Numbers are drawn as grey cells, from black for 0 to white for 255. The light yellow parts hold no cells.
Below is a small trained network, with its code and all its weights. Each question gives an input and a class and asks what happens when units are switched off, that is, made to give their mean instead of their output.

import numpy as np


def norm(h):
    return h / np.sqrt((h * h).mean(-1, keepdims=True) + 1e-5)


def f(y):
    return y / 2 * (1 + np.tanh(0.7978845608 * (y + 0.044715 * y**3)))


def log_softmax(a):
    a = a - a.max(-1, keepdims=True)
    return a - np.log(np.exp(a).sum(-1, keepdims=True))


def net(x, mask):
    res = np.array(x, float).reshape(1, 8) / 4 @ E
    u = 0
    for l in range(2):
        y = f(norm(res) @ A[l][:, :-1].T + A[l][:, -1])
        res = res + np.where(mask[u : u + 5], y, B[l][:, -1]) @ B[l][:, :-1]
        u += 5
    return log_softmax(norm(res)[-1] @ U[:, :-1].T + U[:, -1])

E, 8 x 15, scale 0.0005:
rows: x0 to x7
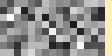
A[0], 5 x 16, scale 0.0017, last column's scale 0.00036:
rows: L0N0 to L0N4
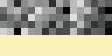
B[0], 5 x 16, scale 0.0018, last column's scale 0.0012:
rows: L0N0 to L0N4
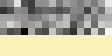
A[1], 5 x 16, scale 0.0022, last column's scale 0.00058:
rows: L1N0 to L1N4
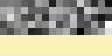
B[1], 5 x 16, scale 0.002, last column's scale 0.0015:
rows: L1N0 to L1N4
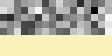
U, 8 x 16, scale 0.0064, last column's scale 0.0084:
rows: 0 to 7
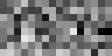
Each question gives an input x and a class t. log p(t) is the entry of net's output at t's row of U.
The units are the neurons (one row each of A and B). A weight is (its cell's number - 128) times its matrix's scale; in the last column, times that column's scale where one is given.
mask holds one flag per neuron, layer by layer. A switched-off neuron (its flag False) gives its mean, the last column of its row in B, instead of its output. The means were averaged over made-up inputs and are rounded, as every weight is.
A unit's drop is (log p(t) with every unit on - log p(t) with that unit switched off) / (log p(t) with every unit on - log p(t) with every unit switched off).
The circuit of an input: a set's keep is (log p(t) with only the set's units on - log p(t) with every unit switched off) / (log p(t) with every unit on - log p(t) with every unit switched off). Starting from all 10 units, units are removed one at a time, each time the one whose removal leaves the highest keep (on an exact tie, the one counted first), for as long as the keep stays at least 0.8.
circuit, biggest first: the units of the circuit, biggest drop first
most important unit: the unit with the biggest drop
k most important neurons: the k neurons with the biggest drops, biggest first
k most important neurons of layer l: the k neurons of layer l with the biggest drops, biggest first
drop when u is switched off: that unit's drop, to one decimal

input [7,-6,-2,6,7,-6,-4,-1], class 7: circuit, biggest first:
(L1N1)
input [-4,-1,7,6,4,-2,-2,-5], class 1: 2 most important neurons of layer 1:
(L1N2 L1N4)
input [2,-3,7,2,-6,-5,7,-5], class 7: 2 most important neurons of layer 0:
(L0N3 L0N0)
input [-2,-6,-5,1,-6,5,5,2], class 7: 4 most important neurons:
(L1N2 L0N0 L1N0 L0N3)
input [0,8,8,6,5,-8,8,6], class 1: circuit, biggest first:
(L1N3 L1N2)
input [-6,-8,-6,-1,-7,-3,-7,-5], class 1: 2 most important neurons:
(L1N4 L0N3)
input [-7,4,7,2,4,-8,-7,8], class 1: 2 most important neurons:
(L1N2 L1N3)
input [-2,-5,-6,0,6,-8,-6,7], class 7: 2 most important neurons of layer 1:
(L1N1 L1N3)
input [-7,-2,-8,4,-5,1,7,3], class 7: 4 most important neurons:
(L1N2 L1N0 L0N0 L0N3)
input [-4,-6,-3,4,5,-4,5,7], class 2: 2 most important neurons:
(L0N4 L1N2)
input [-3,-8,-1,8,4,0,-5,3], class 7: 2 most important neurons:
(L1N1 L1N2)
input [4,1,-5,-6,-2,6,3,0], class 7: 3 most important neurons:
(L1N2 L0N0 L0N4)
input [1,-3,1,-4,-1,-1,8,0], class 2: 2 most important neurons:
(L0N4 L1N4)
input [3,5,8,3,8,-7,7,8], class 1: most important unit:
L1N3
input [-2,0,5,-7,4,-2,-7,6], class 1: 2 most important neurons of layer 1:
(L1N2 L1N0)
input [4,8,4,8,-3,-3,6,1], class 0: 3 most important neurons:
(L0N1 L1N1 L1N3)
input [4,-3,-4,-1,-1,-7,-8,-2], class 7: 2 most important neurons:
(L1N1 L0N1)
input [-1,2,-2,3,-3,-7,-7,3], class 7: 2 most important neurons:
(L1N1 L0N4)
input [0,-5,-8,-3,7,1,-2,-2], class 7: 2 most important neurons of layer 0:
(L0N1 L0N4)
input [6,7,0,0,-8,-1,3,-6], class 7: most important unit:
L1N0
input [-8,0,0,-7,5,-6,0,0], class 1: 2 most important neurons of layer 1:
(L1N2 L1N3)
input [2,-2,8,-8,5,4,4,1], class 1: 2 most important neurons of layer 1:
(L1N2 L1N0)
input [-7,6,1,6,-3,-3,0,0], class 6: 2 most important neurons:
(L0N1 L1N1)
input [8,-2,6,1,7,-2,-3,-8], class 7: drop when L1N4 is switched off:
-0.1
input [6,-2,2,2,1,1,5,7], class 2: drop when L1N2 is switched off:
0.3
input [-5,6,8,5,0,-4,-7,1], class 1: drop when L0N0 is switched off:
0.0
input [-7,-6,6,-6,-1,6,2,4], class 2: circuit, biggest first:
(L0N4)
